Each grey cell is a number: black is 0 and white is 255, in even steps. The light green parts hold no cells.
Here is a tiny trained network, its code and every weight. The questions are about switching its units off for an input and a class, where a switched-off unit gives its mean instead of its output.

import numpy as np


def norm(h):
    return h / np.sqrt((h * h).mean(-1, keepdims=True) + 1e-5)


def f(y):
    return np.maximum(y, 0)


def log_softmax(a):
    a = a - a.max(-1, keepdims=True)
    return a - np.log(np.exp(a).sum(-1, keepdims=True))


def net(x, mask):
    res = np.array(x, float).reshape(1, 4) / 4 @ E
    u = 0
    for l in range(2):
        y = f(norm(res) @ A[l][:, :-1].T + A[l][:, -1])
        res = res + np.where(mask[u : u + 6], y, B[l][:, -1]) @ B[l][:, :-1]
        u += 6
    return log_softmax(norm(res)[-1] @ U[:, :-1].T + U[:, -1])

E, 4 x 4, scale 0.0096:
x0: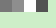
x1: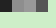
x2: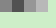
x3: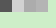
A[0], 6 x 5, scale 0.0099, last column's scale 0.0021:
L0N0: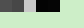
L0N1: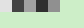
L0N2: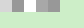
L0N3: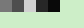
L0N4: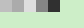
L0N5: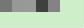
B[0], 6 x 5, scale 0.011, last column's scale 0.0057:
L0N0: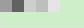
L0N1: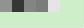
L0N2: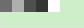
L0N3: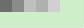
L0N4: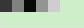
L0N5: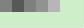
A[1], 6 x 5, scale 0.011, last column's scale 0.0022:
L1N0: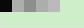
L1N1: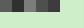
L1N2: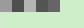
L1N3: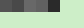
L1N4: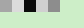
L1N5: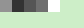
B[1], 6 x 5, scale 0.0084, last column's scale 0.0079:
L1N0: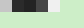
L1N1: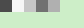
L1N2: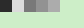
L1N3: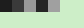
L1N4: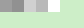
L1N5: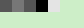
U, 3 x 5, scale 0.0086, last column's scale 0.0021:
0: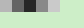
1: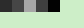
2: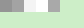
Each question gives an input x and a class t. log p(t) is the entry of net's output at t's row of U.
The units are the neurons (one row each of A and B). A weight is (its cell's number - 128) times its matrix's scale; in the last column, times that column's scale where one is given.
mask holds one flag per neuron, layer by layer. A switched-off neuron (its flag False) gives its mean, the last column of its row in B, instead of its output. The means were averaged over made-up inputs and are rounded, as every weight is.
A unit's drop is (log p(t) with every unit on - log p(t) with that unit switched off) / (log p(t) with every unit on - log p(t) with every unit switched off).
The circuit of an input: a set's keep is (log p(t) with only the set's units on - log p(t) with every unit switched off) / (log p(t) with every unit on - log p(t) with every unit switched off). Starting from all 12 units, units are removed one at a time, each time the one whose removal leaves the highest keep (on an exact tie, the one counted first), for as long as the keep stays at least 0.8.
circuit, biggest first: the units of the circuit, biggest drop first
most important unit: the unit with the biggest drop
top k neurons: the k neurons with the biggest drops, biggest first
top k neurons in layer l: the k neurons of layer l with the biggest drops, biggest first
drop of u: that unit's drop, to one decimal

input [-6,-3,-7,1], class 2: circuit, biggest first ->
(L1N4, L1N0)
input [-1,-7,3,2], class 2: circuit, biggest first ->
(L1N0)
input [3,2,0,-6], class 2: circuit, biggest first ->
(L0N0, L0N3)
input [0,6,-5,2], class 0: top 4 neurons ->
(L1N0, L0N1, L1N1, L1N4)
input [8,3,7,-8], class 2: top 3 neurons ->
(L0N0, L0N3, L1N0)
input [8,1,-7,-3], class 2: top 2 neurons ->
(L0N0, L0N3)
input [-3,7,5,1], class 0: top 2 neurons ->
(L1N0, L0N1)
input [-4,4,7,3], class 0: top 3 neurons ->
(L1N0, L0N1, L0N0)
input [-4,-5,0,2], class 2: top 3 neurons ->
(L1N4, L1N0, L0N1)
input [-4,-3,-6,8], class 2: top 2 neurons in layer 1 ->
(L1N4, L1N5)
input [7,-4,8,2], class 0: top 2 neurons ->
(L0N4, L1N0)
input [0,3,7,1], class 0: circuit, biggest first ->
(L1N0, L0N1)
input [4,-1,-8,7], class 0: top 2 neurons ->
(L1N0, L0N4)
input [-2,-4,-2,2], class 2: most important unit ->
L1N4
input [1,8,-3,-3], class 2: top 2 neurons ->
(L0N0, L1N5)
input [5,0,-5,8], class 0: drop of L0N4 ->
0.2
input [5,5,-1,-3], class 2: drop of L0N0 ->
0.4
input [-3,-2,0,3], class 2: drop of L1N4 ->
0.2
